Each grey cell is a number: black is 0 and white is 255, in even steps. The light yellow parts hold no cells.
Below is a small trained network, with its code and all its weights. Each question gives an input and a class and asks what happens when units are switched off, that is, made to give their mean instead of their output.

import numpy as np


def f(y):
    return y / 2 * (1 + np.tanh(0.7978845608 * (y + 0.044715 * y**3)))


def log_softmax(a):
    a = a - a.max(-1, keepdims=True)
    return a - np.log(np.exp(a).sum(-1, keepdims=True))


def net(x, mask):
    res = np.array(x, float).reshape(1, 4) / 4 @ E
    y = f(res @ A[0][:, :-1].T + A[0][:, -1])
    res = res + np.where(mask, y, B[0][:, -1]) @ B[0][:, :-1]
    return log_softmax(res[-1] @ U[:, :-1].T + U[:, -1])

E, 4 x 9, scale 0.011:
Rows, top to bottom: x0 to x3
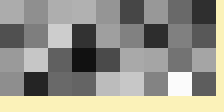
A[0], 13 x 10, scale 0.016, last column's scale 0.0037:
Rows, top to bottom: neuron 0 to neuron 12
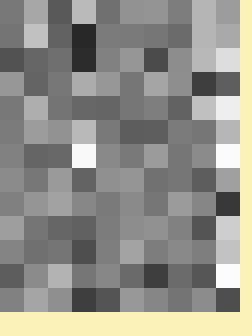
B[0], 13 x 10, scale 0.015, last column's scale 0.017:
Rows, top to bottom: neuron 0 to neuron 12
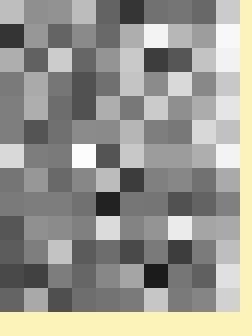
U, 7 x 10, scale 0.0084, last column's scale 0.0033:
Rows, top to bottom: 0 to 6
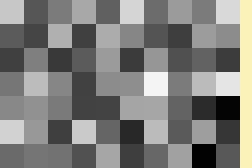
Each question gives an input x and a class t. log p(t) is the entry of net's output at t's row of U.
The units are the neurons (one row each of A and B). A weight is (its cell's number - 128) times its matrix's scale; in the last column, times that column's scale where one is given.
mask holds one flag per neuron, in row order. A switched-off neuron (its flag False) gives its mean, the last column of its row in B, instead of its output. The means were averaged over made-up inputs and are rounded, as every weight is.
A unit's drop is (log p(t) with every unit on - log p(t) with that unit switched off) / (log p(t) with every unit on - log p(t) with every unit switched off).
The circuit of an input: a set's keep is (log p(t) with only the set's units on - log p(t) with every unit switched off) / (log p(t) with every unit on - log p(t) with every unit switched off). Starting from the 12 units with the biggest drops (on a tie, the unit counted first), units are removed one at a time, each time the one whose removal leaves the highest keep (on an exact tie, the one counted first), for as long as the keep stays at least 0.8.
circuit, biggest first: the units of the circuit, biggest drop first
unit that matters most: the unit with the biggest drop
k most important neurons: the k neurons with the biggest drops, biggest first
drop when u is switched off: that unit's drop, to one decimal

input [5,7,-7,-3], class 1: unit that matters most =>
neuron 11
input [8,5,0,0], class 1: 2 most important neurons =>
[neuron 6; neuron 5]
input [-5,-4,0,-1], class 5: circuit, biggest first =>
[neuron 0; neuron 3]
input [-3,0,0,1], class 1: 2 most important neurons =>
[neuron 6; neuron 1]
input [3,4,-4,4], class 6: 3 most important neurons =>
[neuron 2; neuron 6; neuron 7]
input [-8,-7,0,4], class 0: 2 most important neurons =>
[neuron 2; neuron 12]
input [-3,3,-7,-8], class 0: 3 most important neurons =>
[neuron 6; neuron 10; neuron 2]
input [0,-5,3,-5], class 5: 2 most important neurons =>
[neuron 0; neuron 3]
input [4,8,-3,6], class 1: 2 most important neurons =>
[neuron 11; neuron 0]
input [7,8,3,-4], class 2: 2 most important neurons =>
[neuron 2; neuron 7]
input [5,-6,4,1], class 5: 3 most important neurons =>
[neuron 2; neuron 11; neuron 0]
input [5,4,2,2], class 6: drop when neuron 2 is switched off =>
0.3
